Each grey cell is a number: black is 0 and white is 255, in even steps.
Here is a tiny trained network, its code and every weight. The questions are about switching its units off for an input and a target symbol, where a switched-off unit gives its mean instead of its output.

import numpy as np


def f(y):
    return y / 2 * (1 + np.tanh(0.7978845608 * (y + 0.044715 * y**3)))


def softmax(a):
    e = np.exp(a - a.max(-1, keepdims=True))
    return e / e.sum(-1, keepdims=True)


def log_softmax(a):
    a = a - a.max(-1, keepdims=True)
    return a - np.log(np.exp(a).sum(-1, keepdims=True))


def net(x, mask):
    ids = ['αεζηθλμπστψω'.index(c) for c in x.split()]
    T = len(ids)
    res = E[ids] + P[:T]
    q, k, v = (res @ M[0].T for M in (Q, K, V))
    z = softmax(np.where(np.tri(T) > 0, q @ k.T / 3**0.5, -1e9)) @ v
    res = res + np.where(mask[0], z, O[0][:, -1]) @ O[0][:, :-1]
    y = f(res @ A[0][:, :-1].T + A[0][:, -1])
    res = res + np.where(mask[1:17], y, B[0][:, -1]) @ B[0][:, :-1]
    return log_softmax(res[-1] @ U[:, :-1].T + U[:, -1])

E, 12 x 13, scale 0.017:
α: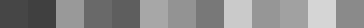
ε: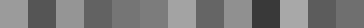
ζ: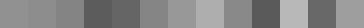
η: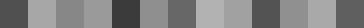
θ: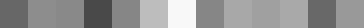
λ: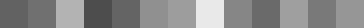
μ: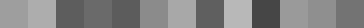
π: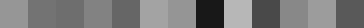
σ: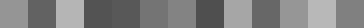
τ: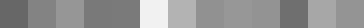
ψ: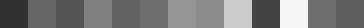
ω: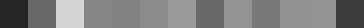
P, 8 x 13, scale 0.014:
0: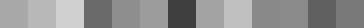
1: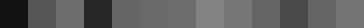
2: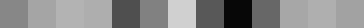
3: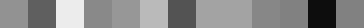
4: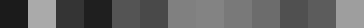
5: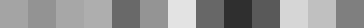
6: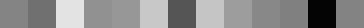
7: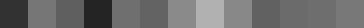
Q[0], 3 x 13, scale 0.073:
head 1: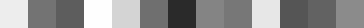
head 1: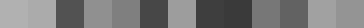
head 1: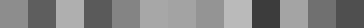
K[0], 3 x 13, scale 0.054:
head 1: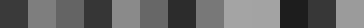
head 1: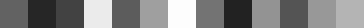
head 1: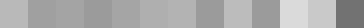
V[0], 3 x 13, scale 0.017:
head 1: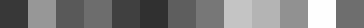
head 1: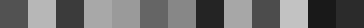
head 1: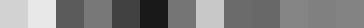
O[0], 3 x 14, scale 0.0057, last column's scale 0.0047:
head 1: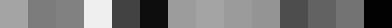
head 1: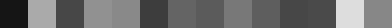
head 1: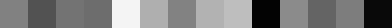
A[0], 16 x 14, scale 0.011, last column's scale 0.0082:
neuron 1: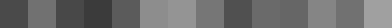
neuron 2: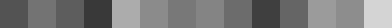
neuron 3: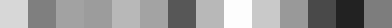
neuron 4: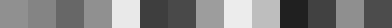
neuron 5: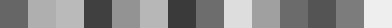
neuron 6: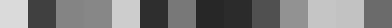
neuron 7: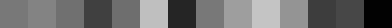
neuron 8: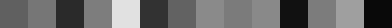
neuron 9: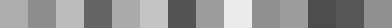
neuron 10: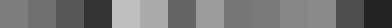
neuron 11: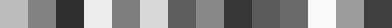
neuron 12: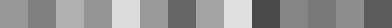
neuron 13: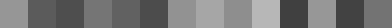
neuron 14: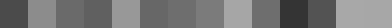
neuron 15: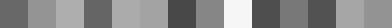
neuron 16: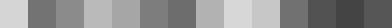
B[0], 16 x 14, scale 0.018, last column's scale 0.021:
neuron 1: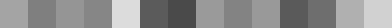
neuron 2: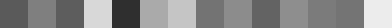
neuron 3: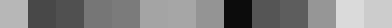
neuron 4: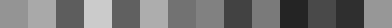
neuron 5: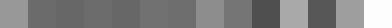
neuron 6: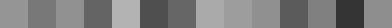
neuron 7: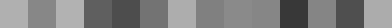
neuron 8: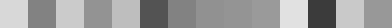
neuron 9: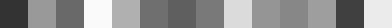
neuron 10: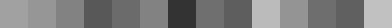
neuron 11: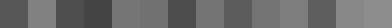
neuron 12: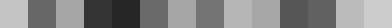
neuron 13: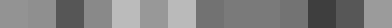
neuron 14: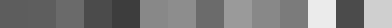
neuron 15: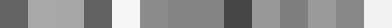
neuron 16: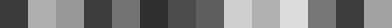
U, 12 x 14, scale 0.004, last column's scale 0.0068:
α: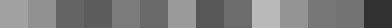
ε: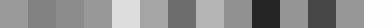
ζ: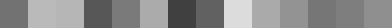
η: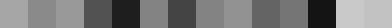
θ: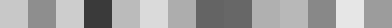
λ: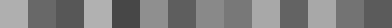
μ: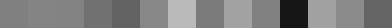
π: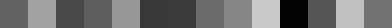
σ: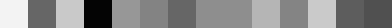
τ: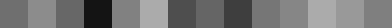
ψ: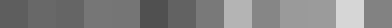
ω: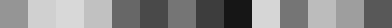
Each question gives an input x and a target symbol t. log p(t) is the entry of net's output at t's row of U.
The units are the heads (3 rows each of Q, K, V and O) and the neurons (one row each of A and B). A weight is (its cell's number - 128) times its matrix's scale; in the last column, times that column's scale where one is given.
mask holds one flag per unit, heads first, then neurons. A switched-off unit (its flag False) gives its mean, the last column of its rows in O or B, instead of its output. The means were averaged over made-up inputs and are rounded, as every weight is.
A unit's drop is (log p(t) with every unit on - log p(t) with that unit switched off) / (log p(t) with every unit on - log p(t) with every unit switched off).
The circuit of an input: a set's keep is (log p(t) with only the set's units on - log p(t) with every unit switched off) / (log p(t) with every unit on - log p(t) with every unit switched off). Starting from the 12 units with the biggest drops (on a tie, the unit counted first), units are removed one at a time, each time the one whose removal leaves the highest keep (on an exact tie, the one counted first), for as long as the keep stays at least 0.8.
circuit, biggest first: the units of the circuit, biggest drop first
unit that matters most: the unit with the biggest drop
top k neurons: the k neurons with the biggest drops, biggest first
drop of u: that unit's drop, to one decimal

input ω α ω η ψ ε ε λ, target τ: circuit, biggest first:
[head 1; neuron 14]
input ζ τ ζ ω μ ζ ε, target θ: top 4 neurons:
[neuron 15; neuron 3; neuron 12; neuron 10]
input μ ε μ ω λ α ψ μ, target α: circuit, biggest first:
[head 1; neuron 13]
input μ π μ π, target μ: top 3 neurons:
[neuron 12; neuron 4; neuron 14]
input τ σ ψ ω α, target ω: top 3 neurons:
[neuron 8; neuron 4; neuron 14]
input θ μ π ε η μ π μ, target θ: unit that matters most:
neuron 8
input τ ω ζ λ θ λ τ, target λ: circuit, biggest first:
[neuron 3; head 1; neuron 9]
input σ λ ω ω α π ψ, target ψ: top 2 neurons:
[neuron 3; neuron 9]
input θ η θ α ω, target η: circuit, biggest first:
[neuron 15; neuron 9]
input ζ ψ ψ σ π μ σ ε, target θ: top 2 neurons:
[neuron 8; neuron 15]
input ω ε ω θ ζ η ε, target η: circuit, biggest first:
[head 1; neuron 15]
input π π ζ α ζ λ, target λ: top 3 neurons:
[neuron 9; neuron 15; neuron 3]
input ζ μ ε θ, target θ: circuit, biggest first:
[neuron 15; head 1]
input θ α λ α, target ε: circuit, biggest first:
[neuron 14; neuron 12; head 1]
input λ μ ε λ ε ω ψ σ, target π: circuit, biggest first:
[head 1; neuron 1]
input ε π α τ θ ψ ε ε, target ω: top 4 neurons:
[neuron 8; neuron 4; neuron 14; neuron 5]
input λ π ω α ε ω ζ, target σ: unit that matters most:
neuron 3
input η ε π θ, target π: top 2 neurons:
[neuron 3; neuron 9]
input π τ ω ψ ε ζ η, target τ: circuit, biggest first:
[head 1; neuron 9; neuron 14; neuron 12]
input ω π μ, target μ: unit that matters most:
head 1
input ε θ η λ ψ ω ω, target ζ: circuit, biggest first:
[head 1; neuron 3]
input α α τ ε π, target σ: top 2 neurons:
[neuron 2; neuron 7]
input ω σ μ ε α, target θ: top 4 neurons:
[neuron 8; neuron 15; neuron 9; neuron 2]
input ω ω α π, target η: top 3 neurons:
[neuron 15; neuron 9; neuron 14]
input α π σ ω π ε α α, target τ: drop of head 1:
1.1
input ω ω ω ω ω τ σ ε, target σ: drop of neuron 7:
0.2
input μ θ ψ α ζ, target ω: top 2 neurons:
[neuron 8; neuron 4]
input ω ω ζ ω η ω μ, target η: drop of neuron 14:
0.2
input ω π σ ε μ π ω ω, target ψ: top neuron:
[neuron 14]
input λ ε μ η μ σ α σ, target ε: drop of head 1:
0.3
